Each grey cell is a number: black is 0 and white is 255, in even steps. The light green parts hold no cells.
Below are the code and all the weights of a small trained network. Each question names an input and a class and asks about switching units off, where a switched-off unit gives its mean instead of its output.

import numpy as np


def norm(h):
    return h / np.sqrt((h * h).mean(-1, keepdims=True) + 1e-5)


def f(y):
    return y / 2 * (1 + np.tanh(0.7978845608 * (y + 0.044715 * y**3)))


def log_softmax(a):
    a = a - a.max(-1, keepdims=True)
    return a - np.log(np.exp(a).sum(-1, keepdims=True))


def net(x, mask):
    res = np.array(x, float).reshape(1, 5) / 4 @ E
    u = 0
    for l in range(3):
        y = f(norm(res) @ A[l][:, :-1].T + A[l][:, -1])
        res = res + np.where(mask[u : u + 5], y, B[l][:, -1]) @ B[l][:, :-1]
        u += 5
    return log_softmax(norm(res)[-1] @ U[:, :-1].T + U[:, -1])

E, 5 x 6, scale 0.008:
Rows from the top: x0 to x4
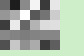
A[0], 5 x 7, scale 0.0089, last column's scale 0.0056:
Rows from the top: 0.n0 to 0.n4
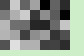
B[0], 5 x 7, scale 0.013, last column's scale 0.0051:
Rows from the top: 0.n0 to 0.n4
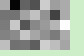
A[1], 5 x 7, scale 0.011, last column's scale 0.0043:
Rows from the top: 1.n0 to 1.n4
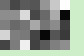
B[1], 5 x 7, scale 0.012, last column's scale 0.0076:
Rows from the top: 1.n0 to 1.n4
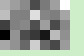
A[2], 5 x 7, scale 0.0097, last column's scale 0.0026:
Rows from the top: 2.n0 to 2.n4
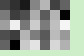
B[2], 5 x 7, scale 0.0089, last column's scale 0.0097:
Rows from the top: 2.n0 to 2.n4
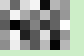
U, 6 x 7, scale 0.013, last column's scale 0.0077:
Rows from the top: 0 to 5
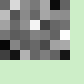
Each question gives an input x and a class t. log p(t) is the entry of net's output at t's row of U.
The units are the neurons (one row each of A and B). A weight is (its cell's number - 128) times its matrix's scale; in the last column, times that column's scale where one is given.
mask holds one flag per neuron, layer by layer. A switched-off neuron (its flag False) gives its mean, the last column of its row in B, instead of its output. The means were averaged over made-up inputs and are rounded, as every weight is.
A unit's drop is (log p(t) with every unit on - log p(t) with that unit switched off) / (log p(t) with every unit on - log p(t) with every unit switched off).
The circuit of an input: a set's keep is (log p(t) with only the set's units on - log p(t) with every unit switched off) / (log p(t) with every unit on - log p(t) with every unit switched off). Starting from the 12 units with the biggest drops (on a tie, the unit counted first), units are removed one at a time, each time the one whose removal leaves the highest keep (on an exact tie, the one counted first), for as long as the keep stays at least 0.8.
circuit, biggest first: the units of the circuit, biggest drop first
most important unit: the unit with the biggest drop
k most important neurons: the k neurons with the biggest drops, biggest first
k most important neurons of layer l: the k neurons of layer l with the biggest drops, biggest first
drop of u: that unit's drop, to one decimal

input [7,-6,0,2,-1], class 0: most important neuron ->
(2.n4)
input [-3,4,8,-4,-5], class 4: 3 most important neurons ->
(0.n0, 0.n4, 2.n2)
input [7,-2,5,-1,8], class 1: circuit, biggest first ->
(0.n0, 0.n4)
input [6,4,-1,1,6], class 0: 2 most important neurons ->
(2.n4, 0.n2)
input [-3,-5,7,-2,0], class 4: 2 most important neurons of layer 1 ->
(1.n4, 1.n1)
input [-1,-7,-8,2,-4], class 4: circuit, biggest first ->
(1.n3, 0.n0)
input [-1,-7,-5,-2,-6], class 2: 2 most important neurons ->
(2.n0, 0.n0)
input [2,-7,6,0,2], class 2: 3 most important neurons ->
(2.n0, 0.n2, 0.n4)
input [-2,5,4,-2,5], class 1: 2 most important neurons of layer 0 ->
(0.n4, 0.n0)
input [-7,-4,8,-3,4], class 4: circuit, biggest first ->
(2.n4, 2.n2)
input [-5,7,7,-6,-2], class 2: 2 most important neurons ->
(0.n2, 1.n4)
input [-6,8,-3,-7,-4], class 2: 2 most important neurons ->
(1.n1, 2.n4)
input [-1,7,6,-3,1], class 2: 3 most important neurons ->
(0.n2, 1.n1, 1.n4)
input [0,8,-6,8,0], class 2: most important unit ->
1.n1
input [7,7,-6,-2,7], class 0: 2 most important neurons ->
(2.n4, 2.n3)
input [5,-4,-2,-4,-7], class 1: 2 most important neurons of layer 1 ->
(1.n0, 1.n3)
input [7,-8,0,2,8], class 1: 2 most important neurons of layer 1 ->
(1.n0, 1.n3)
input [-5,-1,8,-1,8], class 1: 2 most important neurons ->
(0.n4, 0.n0)
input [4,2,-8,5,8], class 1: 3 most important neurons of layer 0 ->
(0.n0, 0.n4, 0.n2)
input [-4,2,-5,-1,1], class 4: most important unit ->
2.n2
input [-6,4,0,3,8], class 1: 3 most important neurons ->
(0.n4, 0.n0, 2.n4)
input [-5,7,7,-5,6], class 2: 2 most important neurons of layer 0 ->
(0.n2, 0.n1)
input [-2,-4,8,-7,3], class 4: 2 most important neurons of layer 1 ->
(1.n1, 1.n4)
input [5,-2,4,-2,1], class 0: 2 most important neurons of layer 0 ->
(0.n2, 0.n4)
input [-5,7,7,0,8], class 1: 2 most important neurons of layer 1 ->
(1.n3, 1.n1)
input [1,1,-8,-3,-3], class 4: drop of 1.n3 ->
0.2
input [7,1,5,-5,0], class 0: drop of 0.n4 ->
0.0
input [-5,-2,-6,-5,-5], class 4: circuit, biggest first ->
(1.n3)
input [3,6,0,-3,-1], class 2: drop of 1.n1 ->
0.1
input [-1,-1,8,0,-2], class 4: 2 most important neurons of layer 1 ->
(1.n1, 1.n4)
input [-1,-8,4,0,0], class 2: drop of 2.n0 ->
0.4
